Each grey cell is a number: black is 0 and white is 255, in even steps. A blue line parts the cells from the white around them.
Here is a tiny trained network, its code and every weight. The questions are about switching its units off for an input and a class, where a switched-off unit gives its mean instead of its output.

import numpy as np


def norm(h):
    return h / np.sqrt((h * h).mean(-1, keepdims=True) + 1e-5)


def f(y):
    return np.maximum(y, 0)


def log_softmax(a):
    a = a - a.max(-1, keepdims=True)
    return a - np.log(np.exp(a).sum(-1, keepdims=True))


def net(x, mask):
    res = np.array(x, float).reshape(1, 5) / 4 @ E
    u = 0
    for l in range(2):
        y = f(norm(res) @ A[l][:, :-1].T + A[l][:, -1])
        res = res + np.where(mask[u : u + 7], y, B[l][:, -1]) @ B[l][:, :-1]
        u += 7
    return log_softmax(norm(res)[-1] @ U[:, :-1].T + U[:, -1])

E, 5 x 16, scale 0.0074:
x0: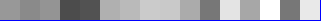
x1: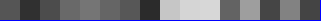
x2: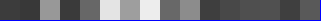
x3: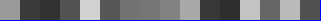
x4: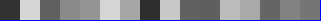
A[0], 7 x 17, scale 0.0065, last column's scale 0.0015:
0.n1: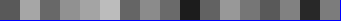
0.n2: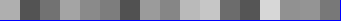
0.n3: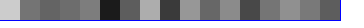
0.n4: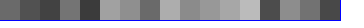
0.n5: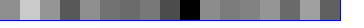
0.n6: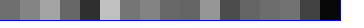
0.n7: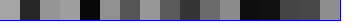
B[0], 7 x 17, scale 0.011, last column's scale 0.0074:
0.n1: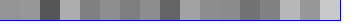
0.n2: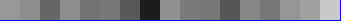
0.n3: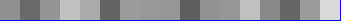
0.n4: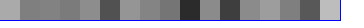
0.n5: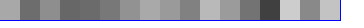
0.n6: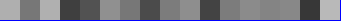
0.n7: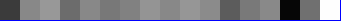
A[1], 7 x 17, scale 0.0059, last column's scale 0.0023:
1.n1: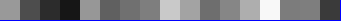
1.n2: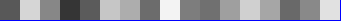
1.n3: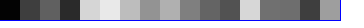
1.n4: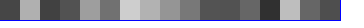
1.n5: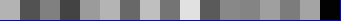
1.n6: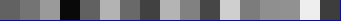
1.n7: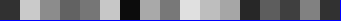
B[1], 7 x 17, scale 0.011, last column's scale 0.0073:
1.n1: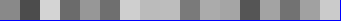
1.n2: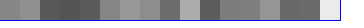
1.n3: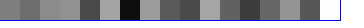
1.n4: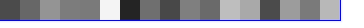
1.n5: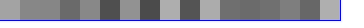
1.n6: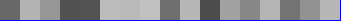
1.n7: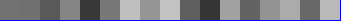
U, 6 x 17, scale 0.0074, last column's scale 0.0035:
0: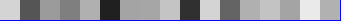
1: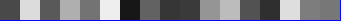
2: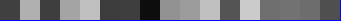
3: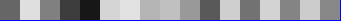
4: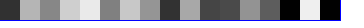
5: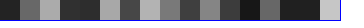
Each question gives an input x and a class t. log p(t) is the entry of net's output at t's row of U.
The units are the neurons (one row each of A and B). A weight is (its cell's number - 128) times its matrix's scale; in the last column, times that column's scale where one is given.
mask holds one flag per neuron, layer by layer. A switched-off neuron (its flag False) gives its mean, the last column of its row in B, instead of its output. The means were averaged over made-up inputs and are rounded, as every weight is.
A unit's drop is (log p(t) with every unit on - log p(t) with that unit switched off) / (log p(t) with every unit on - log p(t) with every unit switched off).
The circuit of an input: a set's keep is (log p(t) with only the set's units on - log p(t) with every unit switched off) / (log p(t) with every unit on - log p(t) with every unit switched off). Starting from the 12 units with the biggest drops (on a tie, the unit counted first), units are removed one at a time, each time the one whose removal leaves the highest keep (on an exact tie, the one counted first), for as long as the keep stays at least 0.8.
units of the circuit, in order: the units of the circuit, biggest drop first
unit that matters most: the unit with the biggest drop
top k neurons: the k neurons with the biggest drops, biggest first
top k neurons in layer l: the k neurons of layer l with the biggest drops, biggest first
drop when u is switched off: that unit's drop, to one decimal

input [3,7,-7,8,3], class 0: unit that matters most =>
1.n1
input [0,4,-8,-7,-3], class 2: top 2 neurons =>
[1.n1 0.n2]
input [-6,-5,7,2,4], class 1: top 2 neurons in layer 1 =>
[1.n4 1.n1]
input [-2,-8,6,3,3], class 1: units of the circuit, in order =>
[0.n1 1.n4]
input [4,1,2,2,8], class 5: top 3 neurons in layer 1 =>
[1.n3 1.n2 1.n1]
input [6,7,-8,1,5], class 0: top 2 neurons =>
[0.n4 1.n1]
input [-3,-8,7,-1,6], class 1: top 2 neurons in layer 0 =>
[0.n1 0.n5]
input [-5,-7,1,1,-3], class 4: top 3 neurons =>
[0.n3 0.n7 1.n3]
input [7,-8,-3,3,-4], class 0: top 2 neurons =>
[0.n3 0.n6]
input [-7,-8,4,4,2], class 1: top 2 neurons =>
[0.n1 1.n4]
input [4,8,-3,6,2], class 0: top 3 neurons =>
[1.n1 0.n7 0.n4]
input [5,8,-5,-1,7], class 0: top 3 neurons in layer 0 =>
[0.n4 0.n6 0.n7]
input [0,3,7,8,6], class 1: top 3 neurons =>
[1.n4 0.n7 0.n1]
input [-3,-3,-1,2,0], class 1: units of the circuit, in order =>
[0.n1]
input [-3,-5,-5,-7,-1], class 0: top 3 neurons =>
[1.n3 1.n4 0.n5]
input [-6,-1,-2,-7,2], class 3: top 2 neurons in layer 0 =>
[0.n7 0.n1]
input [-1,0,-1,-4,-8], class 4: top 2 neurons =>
[0.n7 0.n3]
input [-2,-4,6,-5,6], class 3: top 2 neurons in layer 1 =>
[1.n7 1.n2]
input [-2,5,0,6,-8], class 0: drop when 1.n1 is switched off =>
0.1
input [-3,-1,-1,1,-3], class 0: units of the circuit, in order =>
[0.n3]
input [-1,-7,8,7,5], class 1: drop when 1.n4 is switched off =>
0.2
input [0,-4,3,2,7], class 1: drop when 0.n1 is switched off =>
0.1
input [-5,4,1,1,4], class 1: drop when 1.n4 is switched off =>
0.2
